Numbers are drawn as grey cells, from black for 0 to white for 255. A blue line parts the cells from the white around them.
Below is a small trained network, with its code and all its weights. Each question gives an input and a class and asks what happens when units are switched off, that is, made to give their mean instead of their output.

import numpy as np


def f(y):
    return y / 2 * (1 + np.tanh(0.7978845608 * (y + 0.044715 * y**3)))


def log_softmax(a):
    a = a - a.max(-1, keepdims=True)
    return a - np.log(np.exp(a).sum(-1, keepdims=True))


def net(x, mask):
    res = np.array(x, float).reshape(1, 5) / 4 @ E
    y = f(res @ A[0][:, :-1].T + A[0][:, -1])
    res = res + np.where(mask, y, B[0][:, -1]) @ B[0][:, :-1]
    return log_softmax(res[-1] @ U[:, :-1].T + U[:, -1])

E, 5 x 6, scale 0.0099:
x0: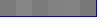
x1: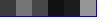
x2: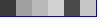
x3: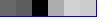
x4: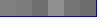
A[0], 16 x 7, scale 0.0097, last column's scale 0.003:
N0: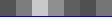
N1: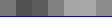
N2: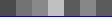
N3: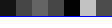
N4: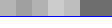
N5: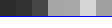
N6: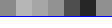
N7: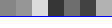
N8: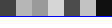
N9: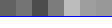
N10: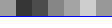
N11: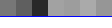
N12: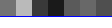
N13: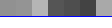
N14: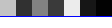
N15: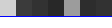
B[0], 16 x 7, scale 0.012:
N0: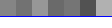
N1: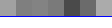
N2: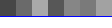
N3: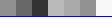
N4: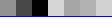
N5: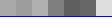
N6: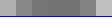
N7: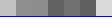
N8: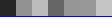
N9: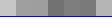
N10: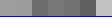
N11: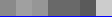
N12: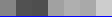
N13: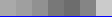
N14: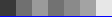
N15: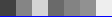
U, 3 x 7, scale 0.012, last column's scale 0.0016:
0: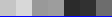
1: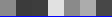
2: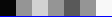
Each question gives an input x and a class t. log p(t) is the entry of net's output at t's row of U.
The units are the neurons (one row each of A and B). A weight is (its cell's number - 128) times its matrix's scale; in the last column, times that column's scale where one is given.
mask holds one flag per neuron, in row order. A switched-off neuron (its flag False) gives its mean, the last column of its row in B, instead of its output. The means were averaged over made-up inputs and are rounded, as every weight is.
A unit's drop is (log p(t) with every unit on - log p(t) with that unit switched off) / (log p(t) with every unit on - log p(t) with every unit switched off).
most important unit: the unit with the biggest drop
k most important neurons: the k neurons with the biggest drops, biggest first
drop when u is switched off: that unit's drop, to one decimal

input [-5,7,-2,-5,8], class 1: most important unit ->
N12
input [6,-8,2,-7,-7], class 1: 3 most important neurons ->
[N4, N5, N11]
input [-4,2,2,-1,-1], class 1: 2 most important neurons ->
[N15, N14]
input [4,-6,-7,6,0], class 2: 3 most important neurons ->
[N14, N15, N3]
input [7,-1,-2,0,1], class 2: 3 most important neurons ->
[N3, N4, N12]
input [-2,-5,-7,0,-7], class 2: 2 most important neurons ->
[N15, N14]
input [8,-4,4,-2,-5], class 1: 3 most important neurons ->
[N4, N15, N14]
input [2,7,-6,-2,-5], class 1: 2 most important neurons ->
[N12, N3]
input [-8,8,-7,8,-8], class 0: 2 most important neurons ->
[N5, N11]
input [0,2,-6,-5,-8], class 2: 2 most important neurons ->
[N14, N15]
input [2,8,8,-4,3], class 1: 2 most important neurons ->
[N3, N15]
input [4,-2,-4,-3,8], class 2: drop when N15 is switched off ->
0.2
